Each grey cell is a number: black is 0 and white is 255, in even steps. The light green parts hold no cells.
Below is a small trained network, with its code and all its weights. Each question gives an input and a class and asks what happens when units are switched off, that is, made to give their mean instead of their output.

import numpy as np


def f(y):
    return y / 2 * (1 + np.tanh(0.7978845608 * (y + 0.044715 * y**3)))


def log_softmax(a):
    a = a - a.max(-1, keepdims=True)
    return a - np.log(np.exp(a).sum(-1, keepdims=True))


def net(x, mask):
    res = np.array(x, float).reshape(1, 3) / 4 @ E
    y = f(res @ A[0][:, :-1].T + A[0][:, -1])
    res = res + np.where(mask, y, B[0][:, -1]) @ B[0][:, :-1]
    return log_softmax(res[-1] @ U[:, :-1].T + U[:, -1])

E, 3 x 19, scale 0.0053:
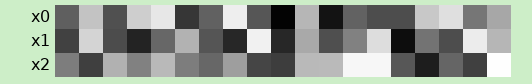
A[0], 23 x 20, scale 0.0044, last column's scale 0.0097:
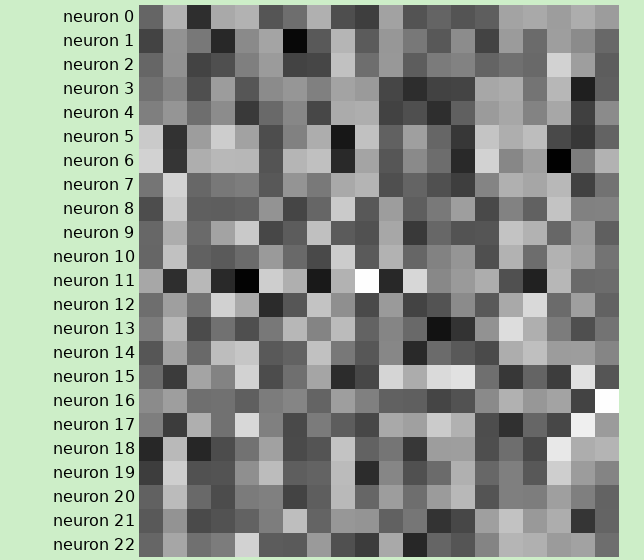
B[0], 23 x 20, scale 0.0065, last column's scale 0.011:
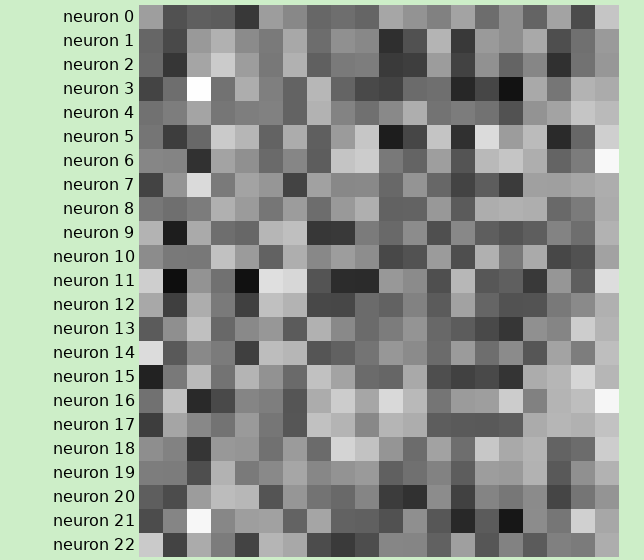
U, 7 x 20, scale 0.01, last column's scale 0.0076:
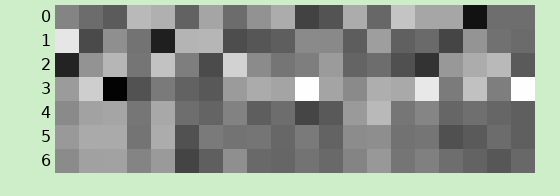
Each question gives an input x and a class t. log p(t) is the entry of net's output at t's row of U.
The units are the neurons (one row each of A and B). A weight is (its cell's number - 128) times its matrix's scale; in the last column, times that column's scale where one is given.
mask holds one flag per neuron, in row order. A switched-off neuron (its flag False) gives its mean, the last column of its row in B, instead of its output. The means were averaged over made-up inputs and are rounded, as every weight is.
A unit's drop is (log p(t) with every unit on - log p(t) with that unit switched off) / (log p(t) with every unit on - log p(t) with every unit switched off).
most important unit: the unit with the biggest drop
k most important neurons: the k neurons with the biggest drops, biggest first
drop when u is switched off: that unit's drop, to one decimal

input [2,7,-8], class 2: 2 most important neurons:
[neuron 13; neuron 7]
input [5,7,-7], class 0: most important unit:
neuron 18
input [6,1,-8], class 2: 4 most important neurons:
[neuron 7; neuron 13; neuron 3; neuron 11]
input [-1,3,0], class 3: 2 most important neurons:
[neuron 5; neuron 3]
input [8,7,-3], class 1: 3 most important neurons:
[neuron 14; neuron 22; neuron 0]
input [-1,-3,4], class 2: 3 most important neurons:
[neuron 16; neuron 15; neuron 18]
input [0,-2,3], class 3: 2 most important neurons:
[neuron 3; neuron 21]
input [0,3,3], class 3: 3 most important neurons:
[neuron 5; neuron 3; neuron 21]
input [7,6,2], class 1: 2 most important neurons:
[neuron 14; neuron 22]
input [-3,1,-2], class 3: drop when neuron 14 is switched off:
0.1
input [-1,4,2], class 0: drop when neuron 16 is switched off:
0.2
